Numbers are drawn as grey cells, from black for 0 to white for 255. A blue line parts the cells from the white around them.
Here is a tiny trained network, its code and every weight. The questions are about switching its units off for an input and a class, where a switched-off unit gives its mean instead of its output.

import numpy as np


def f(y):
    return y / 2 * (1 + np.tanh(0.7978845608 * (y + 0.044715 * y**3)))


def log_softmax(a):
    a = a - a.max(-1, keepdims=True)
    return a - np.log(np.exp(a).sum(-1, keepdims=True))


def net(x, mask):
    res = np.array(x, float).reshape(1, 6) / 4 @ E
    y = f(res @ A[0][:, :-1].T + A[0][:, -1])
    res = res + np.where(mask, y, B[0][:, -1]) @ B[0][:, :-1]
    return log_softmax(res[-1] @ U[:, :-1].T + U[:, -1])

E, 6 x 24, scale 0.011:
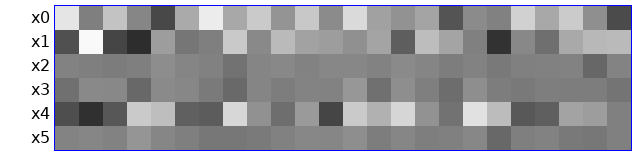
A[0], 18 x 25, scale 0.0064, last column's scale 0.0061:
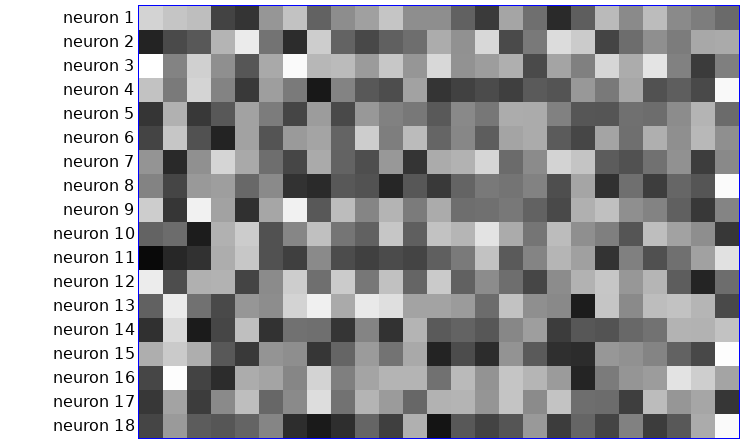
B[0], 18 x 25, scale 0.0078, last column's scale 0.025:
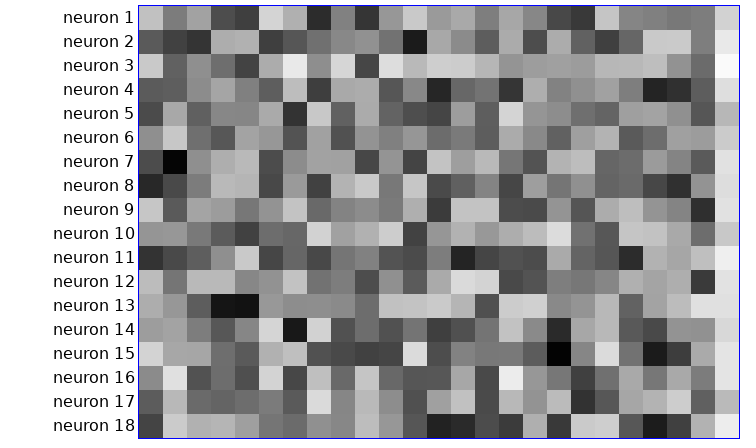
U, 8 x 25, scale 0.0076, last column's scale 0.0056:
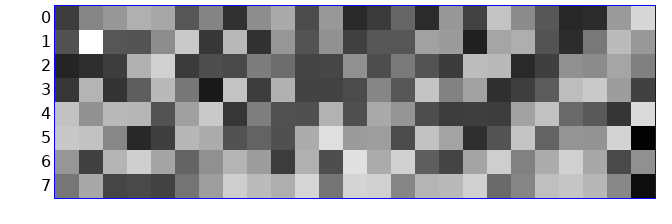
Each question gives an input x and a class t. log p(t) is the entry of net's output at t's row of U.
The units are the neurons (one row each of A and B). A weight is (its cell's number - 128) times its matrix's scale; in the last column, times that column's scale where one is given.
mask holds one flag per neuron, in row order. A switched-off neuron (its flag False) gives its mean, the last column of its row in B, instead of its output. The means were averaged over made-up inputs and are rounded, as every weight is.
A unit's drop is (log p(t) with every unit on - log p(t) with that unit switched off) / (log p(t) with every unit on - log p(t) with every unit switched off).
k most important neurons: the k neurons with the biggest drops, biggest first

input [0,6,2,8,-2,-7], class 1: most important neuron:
[neuron 3]
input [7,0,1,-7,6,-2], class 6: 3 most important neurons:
[neuron 12; neuron 7; neuron 16]
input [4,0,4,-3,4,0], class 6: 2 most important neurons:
[neuron 16; neuron 12]
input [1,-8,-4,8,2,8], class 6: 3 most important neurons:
[neuron 12; neuron 9; neuron 18]
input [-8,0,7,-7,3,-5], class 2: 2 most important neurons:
[neuron 11; neuron 16]
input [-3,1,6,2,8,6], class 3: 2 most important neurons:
[neuron 17; neuron 10]
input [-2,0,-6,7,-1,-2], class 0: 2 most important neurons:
[neuron 16; neuron 13]
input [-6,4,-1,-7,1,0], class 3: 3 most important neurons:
[neuron 15; neuron 11; neuron 5]
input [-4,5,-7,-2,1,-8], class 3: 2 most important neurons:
[neuron 15; neuron 17]
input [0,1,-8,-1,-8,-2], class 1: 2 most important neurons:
[neuron 3; neuron 18]
